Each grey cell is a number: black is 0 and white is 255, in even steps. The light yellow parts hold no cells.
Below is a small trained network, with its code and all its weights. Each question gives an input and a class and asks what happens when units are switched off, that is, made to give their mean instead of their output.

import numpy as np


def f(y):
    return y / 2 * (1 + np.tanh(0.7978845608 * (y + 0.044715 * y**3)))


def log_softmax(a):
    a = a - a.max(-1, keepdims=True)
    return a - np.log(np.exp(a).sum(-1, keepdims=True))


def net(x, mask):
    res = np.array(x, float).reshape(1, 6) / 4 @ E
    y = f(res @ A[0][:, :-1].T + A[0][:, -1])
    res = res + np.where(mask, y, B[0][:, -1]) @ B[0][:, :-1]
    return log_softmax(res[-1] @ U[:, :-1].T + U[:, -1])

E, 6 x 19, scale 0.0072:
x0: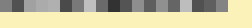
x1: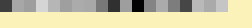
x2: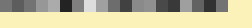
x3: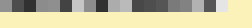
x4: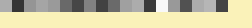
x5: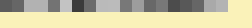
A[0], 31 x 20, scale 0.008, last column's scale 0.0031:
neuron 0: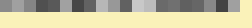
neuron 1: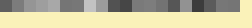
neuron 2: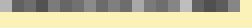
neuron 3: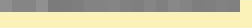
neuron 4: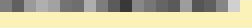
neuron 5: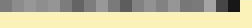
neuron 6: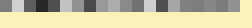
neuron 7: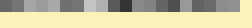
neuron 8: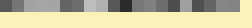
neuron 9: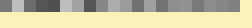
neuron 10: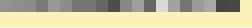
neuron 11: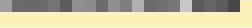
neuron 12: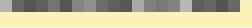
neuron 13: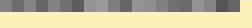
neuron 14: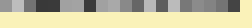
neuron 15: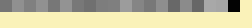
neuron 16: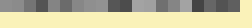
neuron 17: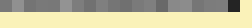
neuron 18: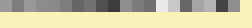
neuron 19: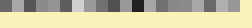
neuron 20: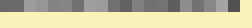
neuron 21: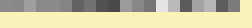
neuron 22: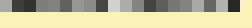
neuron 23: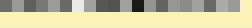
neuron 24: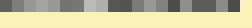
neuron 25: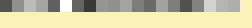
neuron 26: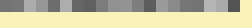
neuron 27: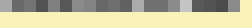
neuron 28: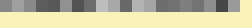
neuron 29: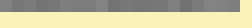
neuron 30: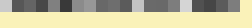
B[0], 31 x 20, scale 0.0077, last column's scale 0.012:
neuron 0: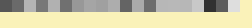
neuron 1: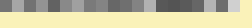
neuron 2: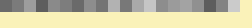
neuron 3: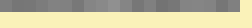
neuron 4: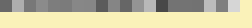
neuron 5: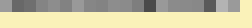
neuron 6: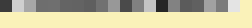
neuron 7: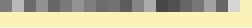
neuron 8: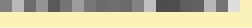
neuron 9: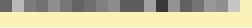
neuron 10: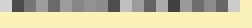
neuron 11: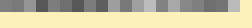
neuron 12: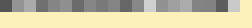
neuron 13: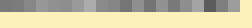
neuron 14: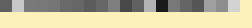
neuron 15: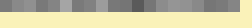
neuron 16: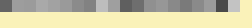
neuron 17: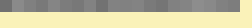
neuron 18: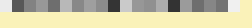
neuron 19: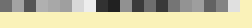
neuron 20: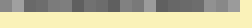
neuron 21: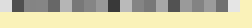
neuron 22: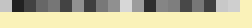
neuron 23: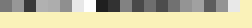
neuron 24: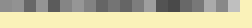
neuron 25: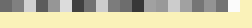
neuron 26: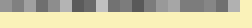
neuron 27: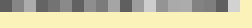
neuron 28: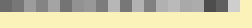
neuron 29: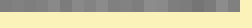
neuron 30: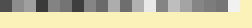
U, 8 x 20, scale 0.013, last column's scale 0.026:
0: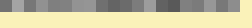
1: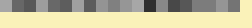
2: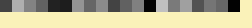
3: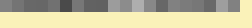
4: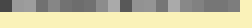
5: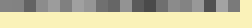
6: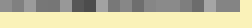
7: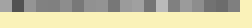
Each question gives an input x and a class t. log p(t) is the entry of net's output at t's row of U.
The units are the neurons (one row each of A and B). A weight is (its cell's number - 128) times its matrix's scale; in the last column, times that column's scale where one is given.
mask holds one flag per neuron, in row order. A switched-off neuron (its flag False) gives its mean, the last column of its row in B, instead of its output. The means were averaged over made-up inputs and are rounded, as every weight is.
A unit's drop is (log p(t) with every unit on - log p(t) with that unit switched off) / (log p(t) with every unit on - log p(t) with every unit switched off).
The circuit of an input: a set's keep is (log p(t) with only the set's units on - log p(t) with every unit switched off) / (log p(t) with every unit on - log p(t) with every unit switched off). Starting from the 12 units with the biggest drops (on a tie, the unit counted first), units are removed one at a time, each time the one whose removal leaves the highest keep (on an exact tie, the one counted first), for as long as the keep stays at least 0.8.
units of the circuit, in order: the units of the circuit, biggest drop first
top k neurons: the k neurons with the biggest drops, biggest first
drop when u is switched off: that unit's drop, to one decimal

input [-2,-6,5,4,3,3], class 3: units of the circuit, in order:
neuron 22
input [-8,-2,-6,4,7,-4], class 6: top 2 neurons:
neuron 25; neuron 14
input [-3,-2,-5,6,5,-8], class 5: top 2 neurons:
neuron 23; neuron 19
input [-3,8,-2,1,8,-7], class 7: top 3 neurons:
neuron 18; neuron 21; neuron 10
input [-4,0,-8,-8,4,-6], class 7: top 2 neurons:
neuron 18; neuron 10
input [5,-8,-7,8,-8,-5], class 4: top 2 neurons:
neuron 30; neuron 27
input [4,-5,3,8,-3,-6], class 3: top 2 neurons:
neuron 22; neuron 25
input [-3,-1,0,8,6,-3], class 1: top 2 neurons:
neuron 22; neuron 25
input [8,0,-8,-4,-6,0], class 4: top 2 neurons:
neuron 18; neuron 21
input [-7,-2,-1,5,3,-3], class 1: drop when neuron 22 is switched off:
0.2
